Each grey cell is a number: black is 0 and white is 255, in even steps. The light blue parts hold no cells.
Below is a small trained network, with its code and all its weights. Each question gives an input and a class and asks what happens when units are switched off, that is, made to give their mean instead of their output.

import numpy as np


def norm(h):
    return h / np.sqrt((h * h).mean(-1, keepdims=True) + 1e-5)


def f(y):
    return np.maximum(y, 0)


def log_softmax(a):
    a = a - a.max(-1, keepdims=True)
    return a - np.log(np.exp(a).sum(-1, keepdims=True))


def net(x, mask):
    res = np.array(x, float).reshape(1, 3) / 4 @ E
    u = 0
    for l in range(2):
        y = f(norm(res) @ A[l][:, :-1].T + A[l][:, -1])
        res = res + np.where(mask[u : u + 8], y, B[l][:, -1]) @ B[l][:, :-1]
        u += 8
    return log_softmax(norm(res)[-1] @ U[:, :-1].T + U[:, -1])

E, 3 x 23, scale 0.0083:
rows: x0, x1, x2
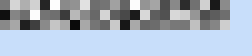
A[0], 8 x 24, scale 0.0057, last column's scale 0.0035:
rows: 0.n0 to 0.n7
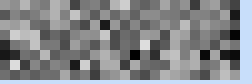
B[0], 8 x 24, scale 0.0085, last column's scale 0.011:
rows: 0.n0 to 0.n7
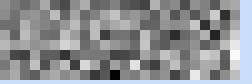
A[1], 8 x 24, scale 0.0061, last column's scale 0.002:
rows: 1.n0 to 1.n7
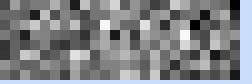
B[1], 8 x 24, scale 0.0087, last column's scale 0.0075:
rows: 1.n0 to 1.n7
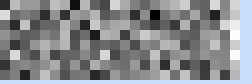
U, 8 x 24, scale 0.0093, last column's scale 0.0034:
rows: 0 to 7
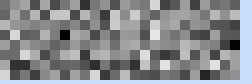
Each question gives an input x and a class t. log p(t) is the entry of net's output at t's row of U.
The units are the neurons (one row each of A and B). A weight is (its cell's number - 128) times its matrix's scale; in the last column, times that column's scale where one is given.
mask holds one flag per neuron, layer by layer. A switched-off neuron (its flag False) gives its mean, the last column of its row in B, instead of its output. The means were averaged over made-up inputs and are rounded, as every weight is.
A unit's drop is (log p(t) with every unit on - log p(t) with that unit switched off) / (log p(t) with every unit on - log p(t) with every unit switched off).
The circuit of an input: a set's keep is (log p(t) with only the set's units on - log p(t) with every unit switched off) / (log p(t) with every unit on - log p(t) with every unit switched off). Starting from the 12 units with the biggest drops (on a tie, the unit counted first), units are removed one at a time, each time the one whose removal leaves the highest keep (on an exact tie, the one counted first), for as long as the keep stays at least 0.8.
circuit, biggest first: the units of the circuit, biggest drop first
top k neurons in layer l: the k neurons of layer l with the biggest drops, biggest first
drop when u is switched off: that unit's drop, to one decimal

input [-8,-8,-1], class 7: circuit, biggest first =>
1.n1
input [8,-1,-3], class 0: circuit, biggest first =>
1.n5, 0.n6
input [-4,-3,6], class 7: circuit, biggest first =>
0.n5, 1.n1
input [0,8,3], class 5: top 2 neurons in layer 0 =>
0.n4, 0.n3
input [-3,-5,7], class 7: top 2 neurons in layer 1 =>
1.n1, 1.n3
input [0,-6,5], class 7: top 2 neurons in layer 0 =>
0.n2, 0.n0
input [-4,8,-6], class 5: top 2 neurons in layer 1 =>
1.n2, 1.n7
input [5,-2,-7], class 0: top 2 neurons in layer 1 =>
1.n5, 1.n2
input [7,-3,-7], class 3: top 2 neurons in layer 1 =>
1.n7, 1.n5
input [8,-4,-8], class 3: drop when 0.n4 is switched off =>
0.2
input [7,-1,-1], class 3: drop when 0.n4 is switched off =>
0.4
